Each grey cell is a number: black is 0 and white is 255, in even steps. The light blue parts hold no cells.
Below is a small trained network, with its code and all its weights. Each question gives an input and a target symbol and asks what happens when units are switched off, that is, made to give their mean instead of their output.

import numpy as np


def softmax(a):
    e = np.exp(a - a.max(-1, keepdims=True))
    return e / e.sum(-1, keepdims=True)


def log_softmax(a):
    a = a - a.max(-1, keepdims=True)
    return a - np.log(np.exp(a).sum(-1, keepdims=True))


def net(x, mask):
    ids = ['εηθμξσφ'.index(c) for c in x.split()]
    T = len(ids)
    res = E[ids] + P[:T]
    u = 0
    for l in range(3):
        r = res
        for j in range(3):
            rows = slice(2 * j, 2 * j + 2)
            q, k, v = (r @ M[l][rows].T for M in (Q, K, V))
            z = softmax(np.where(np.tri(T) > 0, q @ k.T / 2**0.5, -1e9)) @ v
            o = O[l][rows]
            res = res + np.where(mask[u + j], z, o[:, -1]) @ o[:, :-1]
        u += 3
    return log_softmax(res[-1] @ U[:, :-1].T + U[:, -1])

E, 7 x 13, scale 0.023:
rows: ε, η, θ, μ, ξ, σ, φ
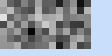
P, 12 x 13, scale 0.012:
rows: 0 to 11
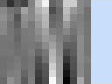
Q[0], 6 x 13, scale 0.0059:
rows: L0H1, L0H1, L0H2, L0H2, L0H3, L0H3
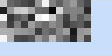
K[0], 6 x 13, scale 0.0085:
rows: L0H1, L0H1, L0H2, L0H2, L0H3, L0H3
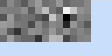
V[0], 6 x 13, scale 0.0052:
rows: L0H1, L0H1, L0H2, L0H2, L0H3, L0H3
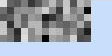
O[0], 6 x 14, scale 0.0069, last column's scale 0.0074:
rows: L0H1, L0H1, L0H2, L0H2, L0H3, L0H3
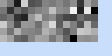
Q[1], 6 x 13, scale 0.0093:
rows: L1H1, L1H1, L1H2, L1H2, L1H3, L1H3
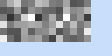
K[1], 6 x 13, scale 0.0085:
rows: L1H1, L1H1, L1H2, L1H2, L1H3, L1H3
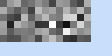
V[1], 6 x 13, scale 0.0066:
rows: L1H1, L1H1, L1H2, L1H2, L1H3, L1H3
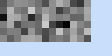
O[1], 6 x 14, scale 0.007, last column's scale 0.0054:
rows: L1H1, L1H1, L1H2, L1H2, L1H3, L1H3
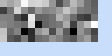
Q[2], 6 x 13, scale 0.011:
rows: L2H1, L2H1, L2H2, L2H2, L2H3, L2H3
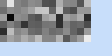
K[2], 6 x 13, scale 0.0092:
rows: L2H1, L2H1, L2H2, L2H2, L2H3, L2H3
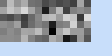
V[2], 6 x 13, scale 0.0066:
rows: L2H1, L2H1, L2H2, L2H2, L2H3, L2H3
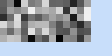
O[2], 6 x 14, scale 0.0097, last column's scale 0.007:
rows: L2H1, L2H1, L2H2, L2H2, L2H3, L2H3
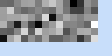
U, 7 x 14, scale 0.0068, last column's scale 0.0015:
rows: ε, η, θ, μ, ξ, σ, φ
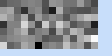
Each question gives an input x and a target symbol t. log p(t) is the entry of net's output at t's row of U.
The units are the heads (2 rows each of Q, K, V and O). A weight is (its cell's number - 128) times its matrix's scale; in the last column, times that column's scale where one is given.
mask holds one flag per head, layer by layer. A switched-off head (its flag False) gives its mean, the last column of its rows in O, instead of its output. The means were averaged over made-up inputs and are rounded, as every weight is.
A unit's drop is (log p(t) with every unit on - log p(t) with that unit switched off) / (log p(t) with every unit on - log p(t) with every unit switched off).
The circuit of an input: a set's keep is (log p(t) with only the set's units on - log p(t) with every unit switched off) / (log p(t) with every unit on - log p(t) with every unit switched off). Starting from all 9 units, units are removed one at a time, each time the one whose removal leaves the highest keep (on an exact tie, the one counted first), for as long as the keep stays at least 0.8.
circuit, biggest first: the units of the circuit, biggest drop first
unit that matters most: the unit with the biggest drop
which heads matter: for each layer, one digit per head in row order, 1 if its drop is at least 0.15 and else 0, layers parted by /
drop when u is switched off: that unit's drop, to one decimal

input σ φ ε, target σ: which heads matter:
000 / 000 / 010
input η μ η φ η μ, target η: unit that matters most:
L1H3
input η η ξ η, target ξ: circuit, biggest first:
[L2H1 L1H2]
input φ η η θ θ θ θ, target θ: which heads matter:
000 / 010 / 000
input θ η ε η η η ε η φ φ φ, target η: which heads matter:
000 / 010 / 100
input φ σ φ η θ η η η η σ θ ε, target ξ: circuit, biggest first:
[L2H1 L2H3]
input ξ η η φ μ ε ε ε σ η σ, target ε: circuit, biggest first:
[L2H2 L1H2]
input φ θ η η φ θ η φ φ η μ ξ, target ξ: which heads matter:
000 / 000 / 101
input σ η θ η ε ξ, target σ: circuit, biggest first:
[L2H2 L1H1]
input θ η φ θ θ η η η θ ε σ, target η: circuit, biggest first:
[L2H1 L0H1]
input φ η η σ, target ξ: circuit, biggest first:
[L2H1 L2H3]
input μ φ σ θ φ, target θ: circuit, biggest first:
[L2H3 L0H1 L1H2]
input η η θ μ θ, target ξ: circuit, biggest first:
[L1H2 L0H2]
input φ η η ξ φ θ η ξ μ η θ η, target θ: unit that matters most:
L2H3
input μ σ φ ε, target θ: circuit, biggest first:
[L2H3 L1H2 L0H1]
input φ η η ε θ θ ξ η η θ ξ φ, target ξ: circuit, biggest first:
[L2H1 L2H3 L0H1]
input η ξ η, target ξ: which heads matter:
000 / 010 / 100
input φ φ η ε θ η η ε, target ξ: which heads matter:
000 / 000 / 101
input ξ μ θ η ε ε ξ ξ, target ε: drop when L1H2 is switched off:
0.2
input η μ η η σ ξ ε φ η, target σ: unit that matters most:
L2H2
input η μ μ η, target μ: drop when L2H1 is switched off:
0.7
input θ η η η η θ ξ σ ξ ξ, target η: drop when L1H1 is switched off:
0.1
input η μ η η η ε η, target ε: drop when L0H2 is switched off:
0.0
